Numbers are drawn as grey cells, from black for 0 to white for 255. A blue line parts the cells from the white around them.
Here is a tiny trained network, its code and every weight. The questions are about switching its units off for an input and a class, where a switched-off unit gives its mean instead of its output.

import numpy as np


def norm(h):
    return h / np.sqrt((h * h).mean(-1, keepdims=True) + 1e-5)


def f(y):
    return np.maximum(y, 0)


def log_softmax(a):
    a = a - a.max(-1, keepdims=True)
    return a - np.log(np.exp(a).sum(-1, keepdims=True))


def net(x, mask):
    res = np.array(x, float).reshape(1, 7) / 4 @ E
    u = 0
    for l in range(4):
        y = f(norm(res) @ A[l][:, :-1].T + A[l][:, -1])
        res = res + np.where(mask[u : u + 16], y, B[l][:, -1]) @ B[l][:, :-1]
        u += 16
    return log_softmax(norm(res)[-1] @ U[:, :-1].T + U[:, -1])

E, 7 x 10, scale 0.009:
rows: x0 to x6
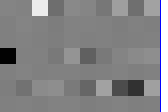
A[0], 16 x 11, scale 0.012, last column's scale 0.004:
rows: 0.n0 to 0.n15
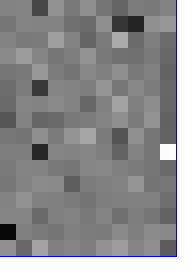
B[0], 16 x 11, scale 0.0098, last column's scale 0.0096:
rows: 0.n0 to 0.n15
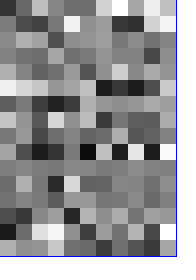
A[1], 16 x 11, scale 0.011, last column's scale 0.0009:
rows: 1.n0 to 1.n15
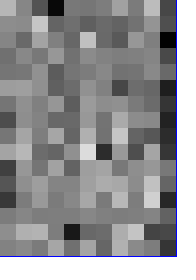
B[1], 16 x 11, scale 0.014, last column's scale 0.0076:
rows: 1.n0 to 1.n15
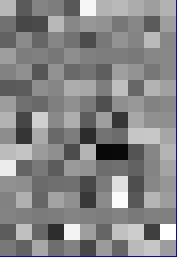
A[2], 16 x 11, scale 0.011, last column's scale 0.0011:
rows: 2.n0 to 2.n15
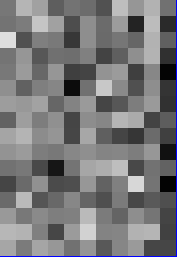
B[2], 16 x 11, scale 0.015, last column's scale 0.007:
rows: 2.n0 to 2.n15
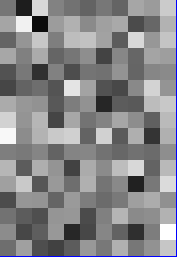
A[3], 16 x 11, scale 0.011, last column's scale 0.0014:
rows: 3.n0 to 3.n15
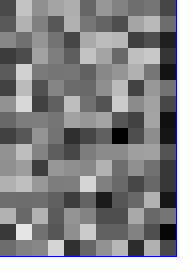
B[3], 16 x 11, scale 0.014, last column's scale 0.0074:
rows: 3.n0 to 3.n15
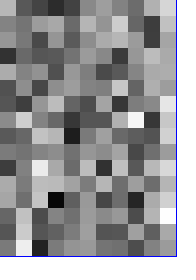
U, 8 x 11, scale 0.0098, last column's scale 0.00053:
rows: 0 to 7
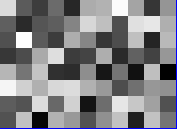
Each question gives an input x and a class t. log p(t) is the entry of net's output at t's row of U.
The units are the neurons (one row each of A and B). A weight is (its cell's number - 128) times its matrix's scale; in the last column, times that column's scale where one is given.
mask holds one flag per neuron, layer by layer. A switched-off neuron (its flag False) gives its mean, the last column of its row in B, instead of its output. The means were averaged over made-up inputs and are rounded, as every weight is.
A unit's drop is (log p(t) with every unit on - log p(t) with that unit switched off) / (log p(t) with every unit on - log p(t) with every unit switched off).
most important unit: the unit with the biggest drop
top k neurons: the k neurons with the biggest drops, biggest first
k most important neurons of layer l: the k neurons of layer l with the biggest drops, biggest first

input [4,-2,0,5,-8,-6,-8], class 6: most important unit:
0.n9
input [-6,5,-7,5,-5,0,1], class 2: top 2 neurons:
(0.n1, 0.n5)
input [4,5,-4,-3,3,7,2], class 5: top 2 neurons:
(0.n9, 0.n14)
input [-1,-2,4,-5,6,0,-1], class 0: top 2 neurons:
(0.n1, 0.n14)
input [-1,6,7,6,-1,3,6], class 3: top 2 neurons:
(0.n14, 1.n14)
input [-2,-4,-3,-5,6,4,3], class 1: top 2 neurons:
(0.n14, 1.n14)
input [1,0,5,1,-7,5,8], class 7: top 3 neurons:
(0.n9, 0.n5, 1.n14)
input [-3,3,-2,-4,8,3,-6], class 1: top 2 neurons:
(0.n14, 1.n14)
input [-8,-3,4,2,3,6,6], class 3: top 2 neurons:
(0.n9, 1.n14)
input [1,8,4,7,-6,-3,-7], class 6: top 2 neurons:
(0.n9, 0.n1)
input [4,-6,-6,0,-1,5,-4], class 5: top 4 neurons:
(0.n9, 0.n14, 0.n0, 1.n14)
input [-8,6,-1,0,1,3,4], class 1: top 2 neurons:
(0.n9, 0.n14)
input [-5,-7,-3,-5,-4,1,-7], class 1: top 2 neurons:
(1.n14, 0.n14)
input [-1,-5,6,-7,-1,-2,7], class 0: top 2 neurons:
(0.n1, 0.n14)
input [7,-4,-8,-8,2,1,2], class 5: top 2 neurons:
(0.n9, 0.n14)
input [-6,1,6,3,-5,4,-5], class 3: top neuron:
(0.n9)
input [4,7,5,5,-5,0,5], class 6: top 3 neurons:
(0.n1, 0.n9, 0.n14)
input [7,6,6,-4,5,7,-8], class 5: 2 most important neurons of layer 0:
(0.n9, 0.n14)
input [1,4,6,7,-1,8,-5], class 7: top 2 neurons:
(0.n9, 1.n14)
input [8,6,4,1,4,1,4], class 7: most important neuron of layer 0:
(0.n5)
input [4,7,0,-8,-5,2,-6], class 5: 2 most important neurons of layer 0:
(0.n9, 0.n14)
